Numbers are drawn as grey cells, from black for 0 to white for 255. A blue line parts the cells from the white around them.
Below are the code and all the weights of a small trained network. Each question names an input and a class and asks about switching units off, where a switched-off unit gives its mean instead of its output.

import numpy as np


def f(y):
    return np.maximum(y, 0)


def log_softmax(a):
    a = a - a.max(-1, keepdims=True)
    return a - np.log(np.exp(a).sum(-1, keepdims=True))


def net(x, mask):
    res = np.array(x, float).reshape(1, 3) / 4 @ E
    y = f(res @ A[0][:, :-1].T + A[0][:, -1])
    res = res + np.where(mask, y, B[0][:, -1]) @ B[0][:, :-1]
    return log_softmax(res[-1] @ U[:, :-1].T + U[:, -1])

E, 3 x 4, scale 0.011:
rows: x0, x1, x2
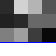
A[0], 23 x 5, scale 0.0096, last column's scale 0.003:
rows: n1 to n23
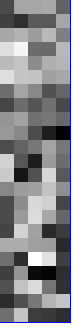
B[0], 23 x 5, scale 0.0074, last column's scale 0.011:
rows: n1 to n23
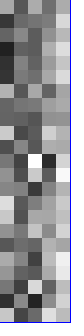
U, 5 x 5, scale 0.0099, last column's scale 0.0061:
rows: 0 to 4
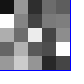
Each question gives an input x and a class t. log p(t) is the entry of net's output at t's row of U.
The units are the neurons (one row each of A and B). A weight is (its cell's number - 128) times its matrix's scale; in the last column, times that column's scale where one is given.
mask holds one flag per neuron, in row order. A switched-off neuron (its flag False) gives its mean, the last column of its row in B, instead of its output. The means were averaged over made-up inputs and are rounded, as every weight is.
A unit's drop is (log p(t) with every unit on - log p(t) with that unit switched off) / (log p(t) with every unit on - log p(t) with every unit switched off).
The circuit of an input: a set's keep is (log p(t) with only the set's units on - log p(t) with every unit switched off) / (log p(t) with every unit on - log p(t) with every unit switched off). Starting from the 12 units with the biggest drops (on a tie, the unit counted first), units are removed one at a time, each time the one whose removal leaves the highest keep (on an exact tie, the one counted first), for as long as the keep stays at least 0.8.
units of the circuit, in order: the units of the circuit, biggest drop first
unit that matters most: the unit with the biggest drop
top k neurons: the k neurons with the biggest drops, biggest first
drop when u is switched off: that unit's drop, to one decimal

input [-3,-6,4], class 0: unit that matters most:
n4
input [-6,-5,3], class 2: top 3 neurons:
[n12 n22 n13]
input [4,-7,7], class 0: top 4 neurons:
[n4 n6 n15 n5]
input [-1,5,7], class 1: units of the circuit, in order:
[n10 n23]
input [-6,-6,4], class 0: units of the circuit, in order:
[n4 n6]
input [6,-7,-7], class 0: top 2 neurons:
[n6 n5]
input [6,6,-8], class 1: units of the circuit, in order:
[n15 n19]
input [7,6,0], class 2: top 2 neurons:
[n17 n21]
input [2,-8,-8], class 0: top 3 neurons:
[n6 n5 n4]
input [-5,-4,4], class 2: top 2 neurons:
[n12 n22]
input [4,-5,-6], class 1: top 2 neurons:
[n15 n16]
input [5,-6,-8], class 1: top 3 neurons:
[n15 n16 n19]
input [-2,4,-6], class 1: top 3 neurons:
[n19 n15 n4]
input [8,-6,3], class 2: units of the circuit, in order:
[n21]
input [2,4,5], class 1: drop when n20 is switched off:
0.2
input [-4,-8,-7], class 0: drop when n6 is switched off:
0.4
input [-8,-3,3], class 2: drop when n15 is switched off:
0.0
